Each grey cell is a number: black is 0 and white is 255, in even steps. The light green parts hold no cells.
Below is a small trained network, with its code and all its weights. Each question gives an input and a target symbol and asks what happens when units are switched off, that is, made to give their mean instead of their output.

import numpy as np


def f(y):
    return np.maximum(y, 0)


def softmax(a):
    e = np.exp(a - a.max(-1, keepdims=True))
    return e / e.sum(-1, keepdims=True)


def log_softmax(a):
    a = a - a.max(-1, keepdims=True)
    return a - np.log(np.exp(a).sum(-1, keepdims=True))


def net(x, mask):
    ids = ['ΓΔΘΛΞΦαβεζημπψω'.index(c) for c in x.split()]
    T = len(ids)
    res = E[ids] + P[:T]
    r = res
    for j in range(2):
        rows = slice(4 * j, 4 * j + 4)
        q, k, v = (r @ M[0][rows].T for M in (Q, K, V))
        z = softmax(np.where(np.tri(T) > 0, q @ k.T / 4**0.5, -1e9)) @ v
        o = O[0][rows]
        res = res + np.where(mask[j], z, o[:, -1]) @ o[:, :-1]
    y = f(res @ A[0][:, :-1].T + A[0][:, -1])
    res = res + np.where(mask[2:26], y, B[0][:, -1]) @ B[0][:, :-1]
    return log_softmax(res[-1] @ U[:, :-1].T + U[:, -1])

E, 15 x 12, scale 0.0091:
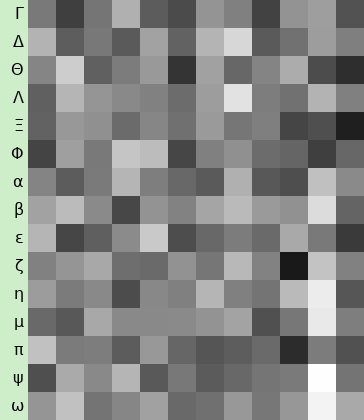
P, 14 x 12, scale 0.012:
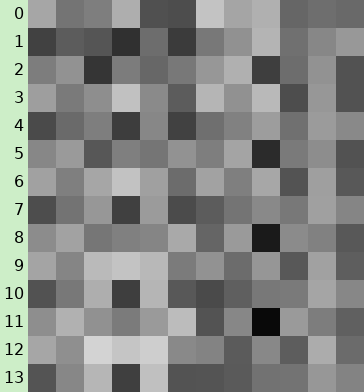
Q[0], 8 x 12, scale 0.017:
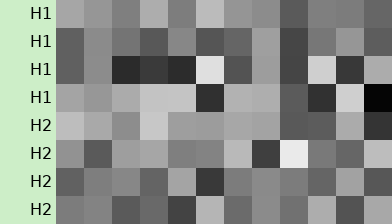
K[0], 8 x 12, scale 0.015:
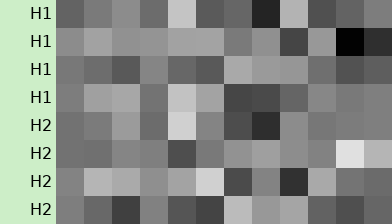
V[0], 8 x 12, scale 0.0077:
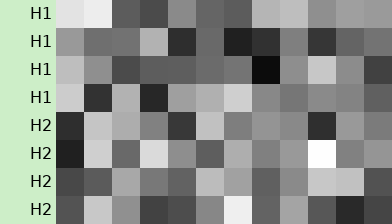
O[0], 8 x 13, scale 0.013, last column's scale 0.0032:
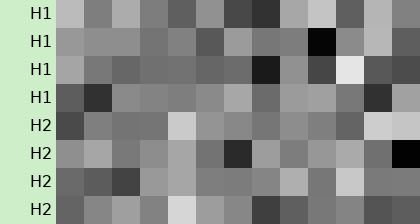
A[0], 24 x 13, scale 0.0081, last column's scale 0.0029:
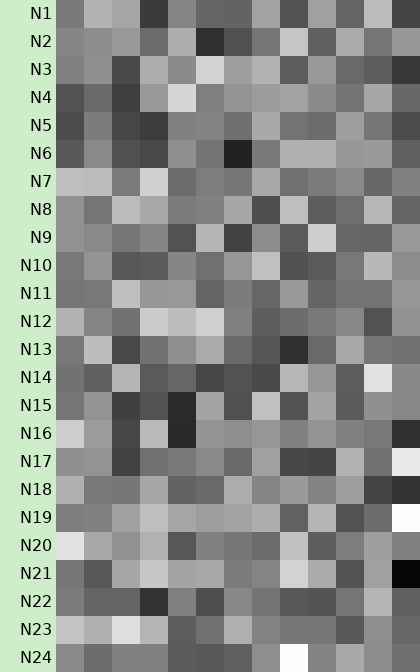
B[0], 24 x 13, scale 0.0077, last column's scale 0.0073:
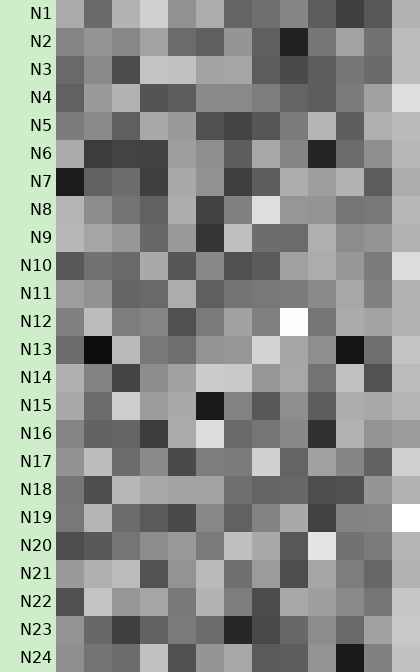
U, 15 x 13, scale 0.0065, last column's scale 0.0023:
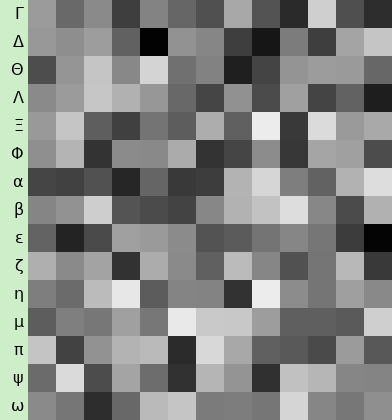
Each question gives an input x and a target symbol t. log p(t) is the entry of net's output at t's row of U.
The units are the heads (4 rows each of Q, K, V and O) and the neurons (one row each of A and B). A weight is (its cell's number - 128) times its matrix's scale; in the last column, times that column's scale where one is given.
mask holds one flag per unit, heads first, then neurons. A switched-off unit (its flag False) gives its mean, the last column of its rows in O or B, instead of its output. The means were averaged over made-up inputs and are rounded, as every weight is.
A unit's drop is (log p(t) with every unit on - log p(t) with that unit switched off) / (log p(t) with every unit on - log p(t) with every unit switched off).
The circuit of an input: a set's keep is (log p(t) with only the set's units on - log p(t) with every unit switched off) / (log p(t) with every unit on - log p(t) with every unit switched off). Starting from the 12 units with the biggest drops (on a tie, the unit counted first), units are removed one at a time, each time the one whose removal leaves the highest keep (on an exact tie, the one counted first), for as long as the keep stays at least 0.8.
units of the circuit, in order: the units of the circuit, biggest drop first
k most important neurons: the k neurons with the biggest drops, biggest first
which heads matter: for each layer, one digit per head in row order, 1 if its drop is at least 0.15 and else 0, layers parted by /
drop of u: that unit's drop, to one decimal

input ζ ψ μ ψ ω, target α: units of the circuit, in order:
(N6, H2)
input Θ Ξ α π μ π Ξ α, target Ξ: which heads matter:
11
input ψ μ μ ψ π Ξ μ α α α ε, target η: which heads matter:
11
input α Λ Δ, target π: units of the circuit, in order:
(H1, N15, N9, N3)
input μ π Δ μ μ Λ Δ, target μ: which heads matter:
10
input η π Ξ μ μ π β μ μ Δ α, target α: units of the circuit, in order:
(H2, N6)
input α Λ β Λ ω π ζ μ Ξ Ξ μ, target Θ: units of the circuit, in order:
(H2)
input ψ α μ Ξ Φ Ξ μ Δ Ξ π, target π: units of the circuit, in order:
(N8, H1, H2)
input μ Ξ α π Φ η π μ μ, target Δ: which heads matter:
01
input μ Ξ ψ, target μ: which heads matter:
01
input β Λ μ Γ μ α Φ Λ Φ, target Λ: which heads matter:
11
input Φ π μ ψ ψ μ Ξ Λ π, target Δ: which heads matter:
01
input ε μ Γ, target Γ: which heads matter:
01
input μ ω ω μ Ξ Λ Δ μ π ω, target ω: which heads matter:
11
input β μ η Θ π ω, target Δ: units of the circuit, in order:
(H2)
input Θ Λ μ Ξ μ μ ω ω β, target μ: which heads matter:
01
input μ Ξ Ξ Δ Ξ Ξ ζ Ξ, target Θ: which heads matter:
01
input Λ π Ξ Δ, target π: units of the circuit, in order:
(H1, N8, H2)
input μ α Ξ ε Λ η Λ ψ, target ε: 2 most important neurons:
(N6, N24)
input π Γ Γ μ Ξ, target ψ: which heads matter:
10
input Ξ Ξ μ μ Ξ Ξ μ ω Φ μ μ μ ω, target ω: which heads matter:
11
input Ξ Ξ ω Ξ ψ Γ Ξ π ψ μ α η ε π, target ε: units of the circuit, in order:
(H1, H2, N24)
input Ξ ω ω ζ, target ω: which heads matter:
10
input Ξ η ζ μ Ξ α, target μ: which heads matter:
01
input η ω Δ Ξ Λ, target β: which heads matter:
11
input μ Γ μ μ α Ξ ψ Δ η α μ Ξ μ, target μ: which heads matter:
10
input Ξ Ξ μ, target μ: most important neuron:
(N13)
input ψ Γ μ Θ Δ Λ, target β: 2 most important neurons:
(N13, N12)
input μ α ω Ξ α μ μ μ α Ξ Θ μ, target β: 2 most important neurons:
(N13, N12)
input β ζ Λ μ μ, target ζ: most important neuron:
(N6)
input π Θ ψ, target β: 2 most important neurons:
(N13, N12)
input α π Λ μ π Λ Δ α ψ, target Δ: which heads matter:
01
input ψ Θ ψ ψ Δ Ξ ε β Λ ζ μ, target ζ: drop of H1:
0.8
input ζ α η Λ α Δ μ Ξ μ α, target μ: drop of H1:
0.7
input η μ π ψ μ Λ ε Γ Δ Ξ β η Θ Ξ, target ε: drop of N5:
0.0
